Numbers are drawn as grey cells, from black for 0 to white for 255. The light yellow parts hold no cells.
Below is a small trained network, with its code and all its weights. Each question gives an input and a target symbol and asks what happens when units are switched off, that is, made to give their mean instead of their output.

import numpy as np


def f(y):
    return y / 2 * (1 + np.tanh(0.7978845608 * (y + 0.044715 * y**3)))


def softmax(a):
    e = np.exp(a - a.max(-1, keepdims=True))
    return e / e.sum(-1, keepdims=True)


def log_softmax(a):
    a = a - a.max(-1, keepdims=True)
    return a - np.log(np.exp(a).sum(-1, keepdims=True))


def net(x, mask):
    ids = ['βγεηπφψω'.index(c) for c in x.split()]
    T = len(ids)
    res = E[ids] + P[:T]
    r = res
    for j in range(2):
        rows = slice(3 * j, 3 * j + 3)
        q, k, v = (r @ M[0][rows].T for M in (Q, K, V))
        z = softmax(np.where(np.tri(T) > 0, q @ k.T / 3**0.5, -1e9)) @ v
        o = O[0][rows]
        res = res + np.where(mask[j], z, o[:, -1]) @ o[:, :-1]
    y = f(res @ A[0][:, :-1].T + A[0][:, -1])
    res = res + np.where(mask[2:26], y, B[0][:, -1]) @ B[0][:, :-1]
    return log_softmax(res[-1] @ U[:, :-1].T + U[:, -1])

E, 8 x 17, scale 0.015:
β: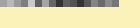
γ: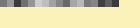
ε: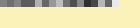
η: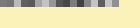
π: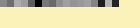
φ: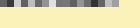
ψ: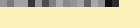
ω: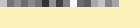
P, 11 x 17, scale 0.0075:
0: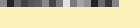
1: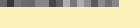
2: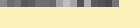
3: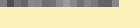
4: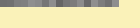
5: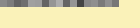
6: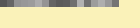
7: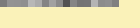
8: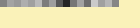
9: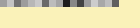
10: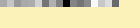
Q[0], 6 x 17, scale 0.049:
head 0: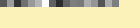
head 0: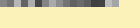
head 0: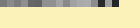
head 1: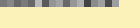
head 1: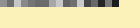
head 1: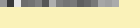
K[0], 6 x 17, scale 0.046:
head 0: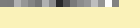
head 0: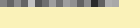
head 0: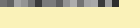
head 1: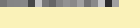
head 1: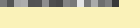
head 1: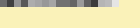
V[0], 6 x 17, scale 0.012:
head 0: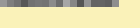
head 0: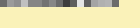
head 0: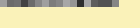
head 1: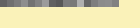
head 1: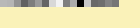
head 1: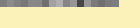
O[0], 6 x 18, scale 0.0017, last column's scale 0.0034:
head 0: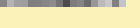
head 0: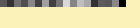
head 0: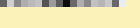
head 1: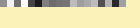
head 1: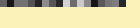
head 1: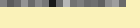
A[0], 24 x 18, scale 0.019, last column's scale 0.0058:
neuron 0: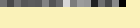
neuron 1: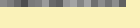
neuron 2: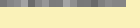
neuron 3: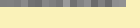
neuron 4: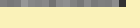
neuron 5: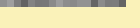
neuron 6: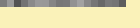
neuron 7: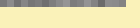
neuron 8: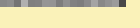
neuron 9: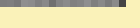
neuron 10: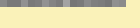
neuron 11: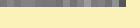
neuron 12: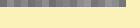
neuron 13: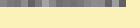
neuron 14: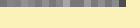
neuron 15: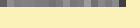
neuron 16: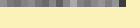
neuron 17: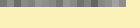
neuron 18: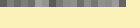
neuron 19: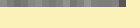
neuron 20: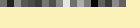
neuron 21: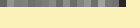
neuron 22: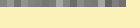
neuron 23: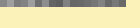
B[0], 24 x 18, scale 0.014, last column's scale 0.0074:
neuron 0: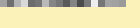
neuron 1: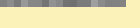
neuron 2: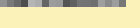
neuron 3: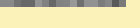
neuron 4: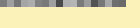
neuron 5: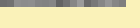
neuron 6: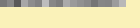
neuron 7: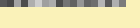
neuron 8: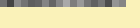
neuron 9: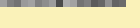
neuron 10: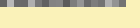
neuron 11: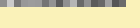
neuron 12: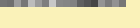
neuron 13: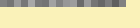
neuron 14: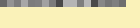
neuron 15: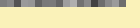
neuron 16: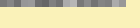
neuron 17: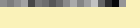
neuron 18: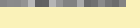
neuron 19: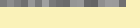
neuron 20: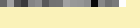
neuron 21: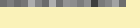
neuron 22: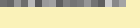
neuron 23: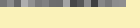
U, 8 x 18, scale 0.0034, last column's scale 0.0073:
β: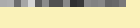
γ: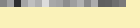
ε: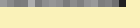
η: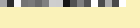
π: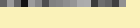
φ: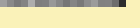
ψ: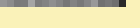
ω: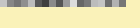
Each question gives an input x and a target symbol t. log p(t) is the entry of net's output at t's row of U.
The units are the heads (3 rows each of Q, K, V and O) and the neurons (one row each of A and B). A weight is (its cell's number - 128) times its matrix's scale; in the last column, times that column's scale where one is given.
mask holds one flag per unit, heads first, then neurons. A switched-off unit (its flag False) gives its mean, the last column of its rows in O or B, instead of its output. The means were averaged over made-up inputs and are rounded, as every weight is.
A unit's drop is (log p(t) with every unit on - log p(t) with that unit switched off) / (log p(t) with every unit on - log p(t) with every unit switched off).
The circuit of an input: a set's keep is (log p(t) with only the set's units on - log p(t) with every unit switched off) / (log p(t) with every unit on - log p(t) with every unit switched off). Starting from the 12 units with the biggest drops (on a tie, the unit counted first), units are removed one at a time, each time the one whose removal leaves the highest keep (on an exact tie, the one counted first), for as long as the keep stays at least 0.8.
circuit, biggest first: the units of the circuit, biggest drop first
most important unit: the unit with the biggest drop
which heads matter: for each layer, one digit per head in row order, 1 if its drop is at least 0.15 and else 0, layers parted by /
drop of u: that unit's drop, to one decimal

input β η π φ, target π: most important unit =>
neuron 20
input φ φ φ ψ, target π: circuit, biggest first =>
(neuron 20; head 1)
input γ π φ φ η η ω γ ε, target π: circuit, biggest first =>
(head 0; neuron 20)
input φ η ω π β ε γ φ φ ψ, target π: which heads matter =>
11
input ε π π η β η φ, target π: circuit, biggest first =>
(head 0; neuron 20)
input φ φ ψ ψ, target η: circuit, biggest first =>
(head 0; neuron 20)
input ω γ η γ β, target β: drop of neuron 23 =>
1.4
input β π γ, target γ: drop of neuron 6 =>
0.9
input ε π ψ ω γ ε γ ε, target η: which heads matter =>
00
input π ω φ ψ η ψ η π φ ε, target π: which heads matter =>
11
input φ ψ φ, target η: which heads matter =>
11
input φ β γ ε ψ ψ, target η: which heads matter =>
00
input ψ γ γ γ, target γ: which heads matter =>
00
